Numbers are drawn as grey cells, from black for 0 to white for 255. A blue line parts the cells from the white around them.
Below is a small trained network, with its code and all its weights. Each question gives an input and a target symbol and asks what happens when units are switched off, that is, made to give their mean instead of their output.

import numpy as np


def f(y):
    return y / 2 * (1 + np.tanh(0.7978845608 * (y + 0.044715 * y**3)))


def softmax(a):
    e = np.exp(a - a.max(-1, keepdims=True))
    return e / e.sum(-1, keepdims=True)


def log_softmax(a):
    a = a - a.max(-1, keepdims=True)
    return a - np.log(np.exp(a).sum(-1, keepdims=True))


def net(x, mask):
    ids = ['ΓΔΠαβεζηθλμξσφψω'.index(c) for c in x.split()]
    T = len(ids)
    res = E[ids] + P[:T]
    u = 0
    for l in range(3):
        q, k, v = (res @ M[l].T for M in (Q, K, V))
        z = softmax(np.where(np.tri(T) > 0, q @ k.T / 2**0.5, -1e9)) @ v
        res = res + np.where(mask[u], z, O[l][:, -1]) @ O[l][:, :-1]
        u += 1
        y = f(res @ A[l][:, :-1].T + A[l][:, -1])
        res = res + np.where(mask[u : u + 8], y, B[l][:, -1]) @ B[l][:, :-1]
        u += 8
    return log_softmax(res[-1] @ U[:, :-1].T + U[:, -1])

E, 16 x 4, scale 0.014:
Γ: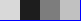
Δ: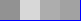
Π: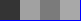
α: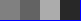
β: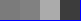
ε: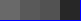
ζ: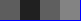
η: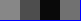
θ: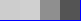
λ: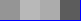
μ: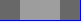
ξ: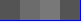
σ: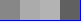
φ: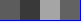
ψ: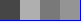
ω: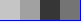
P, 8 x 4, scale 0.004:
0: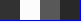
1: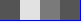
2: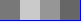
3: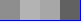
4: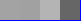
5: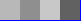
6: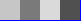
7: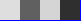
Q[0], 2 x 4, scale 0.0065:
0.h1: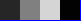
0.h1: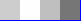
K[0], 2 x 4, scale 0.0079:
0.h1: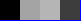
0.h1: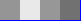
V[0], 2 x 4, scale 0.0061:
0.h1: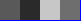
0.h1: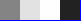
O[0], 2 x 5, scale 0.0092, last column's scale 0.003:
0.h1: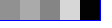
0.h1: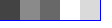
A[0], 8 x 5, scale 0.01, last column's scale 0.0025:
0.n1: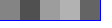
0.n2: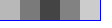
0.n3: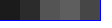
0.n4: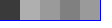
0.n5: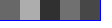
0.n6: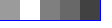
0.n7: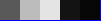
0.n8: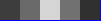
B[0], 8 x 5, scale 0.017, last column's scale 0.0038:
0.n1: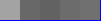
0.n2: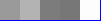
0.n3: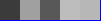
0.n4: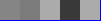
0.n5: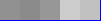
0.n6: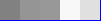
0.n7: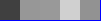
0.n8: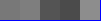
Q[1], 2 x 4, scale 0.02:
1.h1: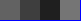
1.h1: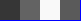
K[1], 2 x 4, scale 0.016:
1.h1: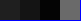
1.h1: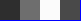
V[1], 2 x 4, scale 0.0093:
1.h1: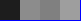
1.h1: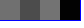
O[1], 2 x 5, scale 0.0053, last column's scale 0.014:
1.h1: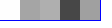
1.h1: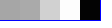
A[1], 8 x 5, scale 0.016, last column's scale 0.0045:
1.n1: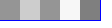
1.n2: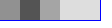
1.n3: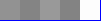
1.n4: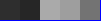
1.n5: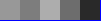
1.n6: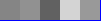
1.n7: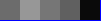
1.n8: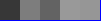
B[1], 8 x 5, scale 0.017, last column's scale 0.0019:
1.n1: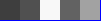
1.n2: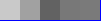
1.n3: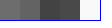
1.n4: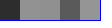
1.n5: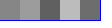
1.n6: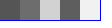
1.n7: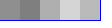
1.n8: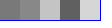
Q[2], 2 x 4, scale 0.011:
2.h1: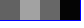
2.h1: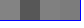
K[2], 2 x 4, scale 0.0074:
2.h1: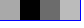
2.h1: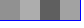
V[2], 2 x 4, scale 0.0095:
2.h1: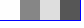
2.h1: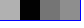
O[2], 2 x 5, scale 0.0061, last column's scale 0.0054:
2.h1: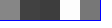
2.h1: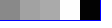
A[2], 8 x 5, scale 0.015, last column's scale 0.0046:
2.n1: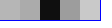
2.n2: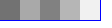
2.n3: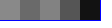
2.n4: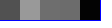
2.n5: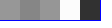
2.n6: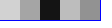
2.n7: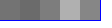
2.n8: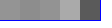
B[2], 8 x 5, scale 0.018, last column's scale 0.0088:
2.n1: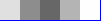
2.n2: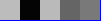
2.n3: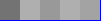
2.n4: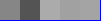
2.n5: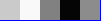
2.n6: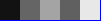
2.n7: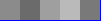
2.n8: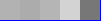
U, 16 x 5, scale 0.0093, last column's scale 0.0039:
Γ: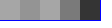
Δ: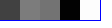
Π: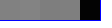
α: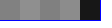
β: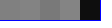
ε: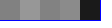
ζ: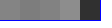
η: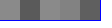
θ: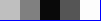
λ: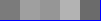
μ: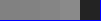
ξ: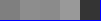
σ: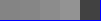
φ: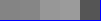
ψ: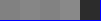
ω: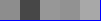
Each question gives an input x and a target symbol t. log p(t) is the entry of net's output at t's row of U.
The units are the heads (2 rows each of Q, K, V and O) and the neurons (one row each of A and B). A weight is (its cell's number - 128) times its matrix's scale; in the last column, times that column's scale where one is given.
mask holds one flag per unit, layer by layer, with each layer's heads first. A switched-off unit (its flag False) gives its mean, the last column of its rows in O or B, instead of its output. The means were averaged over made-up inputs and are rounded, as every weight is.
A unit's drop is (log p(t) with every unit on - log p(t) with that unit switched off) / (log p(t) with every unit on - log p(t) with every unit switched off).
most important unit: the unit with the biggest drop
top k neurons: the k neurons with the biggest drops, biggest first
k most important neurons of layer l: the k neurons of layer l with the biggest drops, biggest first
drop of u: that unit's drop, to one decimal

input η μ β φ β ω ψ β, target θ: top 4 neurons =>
2.n6, 1.n6, 1.n5, 1.n8
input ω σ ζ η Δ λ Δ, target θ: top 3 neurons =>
0.n6, 1.n6, 1.n1
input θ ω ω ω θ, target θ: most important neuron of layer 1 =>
1.n6
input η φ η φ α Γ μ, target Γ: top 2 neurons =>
2.n5, 1.n3
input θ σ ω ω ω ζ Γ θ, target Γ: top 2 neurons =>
2.n5, 2.n1
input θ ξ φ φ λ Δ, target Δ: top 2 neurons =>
2.n1, 0.n5
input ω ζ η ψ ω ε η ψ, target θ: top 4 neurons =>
2.n6, 1.n6, 1.n8, 1.n1
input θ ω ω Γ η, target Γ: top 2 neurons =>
0.n3, 2.n5
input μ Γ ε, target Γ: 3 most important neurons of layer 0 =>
0.n3, 0.n1, 0.n7
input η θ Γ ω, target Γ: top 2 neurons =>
2.n5, 1.n6
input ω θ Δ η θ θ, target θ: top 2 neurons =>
2.n1, 0.n6
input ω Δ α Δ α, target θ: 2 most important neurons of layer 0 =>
0.n6, 0.n8
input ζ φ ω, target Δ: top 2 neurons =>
2.n1, 1.n6
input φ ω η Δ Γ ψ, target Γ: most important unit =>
2.h1
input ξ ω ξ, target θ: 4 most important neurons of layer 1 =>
1.n6, 1.n1, 1.n4, 1.n8
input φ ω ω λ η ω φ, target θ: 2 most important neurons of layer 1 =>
1.n2, 1.n6
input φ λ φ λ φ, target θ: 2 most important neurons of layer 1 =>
1.n2, 1.n4
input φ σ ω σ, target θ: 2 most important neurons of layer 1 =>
1.n1, 1.n6
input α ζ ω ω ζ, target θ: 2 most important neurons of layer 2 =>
2.n6, 2.n4
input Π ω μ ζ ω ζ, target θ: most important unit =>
0.h1
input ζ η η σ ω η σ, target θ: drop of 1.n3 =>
0.2
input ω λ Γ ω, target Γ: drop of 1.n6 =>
0.2
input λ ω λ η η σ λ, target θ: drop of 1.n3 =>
0.1
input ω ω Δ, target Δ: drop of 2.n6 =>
-0.2
